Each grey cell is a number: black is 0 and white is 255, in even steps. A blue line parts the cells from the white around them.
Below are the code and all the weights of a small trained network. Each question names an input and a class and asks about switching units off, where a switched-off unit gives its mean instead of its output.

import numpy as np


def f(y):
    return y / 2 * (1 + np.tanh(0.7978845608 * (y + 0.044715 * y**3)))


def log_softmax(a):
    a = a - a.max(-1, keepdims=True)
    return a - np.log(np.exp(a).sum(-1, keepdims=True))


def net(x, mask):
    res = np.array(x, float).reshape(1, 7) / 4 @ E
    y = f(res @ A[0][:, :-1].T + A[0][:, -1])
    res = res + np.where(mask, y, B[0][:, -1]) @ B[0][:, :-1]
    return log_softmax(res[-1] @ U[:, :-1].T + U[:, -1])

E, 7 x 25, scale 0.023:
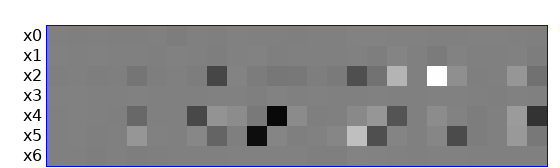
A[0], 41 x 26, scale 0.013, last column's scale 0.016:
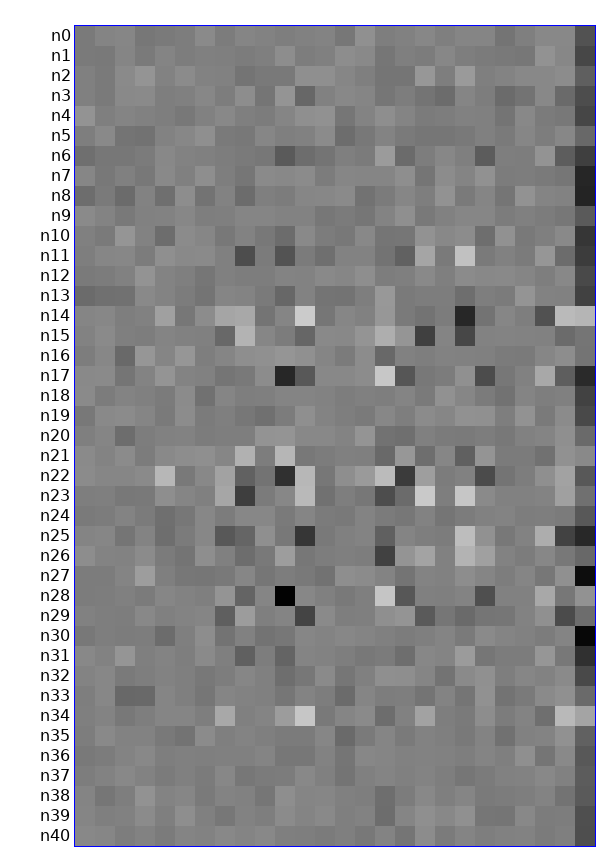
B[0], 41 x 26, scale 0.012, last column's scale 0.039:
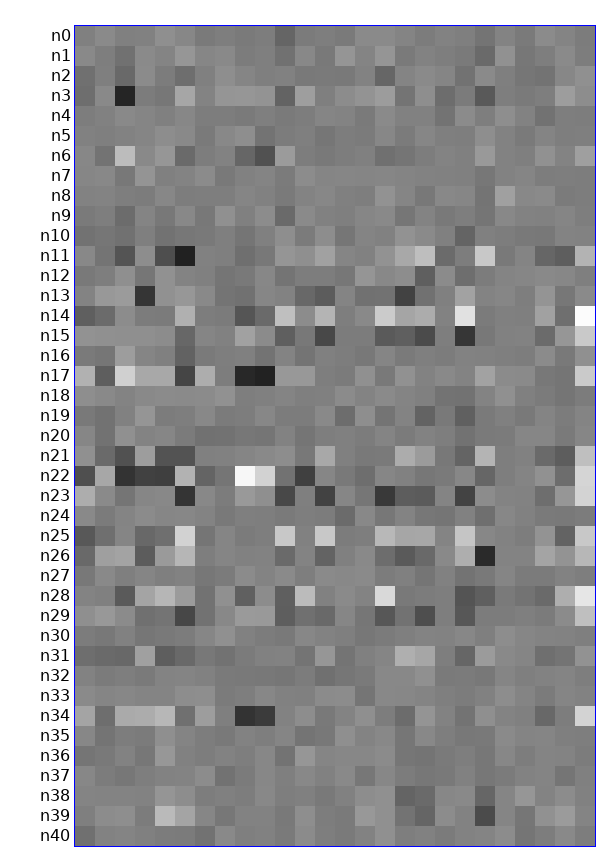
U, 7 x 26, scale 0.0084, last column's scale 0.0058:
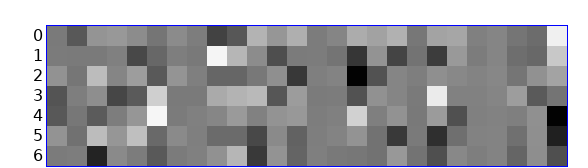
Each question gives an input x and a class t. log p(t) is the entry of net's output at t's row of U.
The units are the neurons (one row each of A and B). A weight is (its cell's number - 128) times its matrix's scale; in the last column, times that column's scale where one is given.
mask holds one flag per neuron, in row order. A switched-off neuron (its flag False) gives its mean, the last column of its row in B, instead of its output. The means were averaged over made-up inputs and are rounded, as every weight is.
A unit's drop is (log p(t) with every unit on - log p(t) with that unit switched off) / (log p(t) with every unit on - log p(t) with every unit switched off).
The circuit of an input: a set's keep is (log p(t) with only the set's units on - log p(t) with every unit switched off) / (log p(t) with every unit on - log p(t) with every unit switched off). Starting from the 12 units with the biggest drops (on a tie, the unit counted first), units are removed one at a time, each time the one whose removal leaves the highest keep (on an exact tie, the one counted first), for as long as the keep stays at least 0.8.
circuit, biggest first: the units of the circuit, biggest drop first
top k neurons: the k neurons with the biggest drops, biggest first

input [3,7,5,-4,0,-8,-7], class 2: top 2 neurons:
n14, n22
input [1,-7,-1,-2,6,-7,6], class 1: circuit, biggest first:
n14
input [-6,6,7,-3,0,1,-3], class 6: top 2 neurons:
n23, n14
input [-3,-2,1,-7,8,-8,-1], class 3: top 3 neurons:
n25, n23, n26
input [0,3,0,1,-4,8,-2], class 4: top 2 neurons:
n22, n28
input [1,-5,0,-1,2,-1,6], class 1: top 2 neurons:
n14, n28
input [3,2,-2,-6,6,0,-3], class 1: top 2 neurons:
n28, n34
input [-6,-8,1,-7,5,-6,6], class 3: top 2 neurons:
n25, n23
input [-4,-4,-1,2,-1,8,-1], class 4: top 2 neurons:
n22, n28
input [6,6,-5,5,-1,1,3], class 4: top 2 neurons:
n17, n11
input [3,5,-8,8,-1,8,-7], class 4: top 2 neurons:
n22, n14
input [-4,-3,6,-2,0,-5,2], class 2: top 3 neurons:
n23, n14, n22
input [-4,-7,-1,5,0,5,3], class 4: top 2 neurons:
n22, n23
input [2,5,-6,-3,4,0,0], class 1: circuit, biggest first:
n28
